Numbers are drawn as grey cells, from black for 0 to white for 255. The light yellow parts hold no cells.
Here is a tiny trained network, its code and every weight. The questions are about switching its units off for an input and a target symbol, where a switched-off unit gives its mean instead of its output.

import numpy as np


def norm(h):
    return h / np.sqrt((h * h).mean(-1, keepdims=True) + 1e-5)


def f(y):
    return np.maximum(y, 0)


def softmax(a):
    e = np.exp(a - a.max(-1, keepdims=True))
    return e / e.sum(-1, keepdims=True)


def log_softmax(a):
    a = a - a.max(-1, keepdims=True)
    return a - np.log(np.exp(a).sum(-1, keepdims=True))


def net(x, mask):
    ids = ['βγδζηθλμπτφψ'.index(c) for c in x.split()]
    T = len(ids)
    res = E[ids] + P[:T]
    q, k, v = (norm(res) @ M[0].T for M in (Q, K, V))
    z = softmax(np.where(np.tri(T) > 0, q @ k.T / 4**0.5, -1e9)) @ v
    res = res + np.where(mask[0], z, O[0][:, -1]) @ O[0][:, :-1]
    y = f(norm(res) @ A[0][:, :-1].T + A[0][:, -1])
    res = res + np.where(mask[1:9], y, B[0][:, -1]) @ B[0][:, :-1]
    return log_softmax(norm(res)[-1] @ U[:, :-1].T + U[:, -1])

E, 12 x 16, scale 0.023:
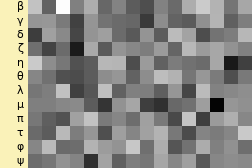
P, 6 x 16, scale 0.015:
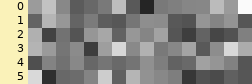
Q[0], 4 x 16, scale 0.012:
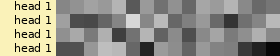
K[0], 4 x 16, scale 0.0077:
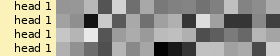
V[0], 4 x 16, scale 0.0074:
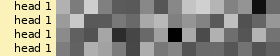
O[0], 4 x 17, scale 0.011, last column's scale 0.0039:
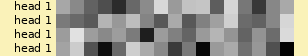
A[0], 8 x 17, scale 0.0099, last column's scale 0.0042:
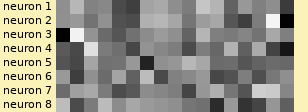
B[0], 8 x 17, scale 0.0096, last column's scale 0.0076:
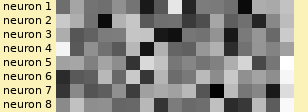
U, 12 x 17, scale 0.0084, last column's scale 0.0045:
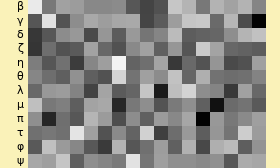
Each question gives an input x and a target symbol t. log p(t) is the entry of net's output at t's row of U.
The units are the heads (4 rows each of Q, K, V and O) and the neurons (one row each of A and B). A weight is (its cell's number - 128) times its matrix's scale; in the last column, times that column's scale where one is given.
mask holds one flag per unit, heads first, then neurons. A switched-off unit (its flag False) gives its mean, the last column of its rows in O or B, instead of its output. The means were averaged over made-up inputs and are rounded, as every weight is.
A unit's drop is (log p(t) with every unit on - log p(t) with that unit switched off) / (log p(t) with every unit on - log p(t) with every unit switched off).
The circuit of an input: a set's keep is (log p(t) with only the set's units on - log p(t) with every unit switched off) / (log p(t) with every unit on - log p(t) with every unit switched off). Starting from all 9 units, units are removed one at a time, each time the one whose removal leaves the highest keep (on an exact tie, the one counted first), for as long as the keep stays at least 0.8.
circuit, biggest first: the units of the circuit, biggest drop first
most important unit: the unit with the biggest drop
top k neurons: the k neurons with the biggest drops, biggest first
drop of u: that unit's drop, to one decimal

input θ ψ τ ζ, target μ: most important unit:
neuron 1
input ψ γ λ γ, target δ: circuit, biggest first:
[head 1; neuron 6]
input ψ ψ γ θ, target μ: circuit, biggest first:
[neuron 1; neuron 2]
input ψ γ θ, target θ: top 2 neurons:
[neuron 8; neuron 5]
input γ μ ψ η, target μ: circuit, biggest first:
[head 1; neuron 1]
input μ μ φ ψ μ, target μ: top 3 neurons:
[neuron 4; neuron 5; neuron 6]
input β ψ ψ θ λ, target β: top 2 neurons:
[neuron 3; neuron 4]
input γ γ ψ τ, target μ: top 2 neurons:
[neuron 1; neuron 2]
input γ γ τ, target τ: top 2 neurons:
[neuron 8; neuron 5]
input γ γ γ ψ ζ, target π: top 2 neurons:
[neuron 4; neuron 7]
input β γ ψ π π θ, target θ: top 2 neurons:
[neuron 5; neuron 8]
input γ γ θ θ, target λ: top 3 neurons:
[neuron 2; neuron 7; neuron 1]
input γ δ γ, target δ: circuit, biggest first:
[neuron 6; head 1]
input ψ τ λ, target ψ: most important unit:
neuron 5
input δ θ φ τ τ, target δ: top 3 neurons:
[neuron 6; neuron 5; neuron 4]
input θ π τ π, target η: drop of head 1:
0.6
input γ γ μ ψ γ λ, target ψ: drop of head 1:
0.5
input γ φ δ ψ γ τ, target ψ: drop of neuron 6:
0.1
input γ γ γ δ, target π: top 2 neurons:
[neuron 2; neuron 3]
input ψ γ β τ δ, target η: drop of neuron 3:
0.4
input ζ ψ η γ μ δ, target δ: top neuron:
[neuron 6]
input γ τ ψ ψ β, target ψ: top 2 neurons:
[neuron 3; neuron 8]
